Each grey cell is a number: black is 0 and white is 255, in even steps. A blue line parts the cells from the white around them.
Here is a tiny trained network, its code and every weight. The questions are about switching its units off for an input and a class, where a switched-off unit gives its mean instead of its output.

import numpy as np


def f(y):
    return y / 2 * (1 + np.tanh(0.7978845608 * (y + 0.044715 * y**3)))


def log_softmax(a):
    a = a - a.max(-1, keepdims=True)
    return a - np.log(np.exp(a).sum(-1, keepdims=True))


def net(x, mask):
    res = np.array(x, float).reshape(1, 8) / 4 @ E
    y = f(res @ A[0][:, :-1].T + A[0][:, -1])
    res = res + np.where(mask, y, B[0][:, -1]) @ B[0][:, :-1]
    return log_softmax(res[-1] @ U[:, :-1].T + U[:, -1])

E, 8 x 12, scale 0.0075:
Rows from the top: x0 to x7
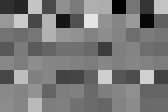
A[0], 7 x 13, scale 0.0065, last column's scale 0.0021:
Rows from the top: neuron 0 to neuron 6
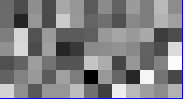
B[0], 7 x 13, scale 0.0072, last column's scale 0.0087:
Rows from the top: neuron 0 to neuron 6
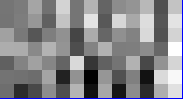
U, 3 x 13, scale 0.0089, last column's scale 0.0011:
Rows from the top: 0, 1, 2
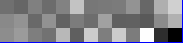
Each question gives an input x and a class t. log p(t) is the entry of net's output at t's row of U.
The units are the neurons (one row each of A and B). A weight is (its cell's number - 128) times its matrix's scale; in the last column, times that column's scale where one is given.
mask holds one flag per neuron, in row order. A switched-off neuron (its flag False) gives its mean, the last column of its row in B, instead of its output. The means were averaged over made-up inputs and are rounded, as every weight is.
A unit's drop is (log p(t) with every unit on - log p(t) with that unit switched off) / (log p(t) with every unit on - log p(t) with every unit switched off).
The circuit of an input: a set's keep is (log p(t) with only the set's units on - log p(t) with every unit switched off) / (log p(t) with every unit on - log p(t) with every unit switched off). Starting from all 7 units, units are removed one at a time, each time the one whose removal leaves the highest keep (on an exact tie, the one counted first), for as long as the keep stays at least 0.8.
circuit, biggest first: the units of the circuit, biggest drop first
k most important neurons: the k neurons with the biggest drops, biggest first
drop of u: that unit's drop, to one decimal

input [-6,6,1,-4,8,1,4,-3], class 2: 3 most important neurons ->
neuron 5; neuron 2; neuron 4
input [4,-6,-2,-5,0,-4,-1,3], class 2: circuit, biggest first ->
neuron 1
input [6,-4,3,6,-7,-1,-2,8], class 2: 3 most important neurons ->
neuron 1; neuron 6; neuron 0
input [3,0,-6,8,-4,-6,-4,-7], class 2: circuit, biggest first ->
neuron 5; neuron 1
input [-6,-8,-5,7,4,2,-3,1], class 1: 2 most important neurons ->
neuron 5; neuron 4
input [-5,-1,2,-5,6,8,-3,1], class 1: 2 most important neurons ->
neuron 5; neuron 1
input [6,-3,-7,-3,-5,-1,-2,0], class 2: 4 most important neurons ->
neuron 1; neuron 6; neuron 0; neuron 5
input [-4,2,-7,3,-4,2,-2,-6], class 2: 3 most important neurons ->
neuron 5; neuron 2; neuron 4
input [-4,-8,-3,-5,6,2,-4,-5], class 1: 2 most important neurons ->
neuron 5; neuron 4
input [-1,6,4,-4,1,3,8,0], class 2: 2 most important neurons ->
neuron 5; neuron 6
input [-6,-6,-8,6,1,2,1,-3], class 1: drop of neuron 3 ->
-0.1
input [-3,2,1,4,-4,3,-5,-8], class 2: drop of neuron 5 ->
0.6
